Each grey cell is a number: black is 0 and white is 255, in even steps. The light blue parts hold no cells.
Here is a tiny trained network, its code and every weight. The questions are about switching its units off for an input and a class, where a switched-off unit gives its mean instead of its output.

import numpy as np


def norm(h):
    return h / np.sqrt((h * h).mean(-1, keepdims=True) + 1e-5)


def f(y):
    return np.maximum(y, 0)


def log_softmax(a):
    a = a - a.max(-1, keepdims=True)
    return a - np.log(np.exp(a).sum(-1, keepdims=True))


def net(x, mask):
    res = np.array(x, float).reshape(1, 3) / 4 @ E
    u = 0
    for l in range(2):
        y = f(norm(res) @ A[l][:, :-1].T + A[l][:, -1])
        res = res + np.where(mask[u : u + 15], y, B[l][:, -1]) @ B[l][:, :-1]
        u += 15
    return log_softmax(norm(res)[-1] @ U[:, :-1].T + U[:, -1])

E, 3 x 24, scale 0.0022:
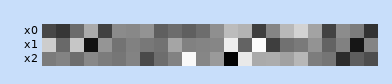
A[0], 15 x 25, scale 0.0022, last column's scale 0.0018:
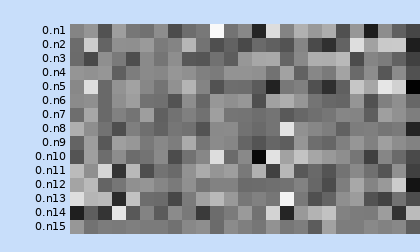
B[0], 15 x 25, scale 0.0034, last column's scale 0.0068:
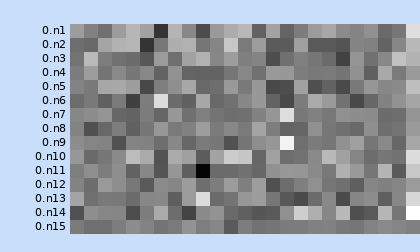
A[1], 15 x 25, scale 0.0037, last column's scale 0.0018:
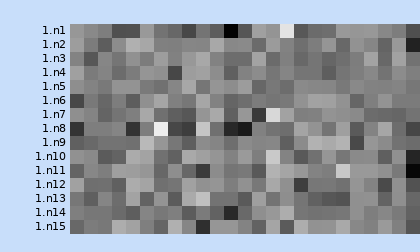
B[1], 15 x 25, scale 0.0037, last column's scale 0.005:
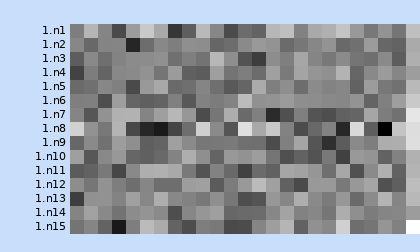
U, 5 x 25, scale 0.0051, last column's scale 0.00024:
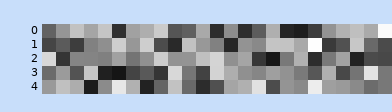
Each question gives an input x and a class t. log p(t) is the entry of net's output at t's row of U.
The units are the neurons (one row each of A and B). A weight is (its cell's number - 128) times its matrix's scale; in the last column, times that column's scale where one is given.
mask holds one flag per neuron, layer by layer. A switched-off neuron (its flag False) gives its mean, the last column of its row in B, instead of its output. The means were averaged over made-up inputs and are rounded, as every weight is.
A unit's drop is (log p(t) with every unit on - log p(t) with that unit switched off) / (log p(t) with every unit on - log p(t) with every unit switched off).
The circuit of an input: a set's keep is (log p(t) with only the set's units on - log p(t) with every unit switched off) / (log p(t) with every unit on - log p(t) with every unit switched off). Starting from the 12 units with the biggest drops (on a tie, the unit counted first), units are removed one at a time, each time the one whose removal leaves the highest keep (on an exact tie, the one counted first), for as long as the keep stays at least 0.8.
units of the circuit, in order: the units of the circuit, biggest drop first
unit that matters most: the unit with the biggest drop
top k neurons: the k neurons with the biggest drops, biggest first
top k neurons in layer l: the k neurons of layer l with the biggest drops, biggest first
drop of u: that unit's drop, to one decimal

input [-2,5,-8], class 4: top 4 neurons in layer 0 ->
[0.n10, 0.n11, 0.n1, 0.n3]
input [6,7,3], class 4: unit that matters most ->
0.n10
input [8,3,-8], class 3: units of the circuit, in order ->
[0.n10, 0.n1, 1.n8]
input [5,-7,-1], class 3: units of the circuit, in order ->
[1.n8, 0.n14]
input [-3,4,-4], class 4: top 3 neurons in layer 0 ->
[0.n11, 0.n10, 0.n1]
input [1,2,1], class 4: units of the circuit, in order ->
[0.n1, 0.n2]
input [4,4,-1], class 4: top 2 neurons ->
[0.n14, 0.n10]
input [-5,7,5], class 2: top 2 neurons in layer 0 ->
[0.n14, 0.n13]
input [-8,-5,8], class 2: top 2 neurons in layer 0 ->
[0.n14, 0.n11]
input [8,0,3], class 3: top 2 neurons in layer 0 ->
[0.n14, 0.n3]
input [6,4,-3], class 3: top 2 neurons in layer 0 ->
[0.n10, 0.n1]
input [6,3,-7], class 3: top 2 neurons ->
[0.n10, 0.n1]
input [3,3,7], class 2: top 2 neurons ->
[0.n11, 1.n10]
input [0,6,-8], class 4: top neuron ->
[1.n1]
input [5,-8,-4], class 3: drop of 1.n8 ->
0.3
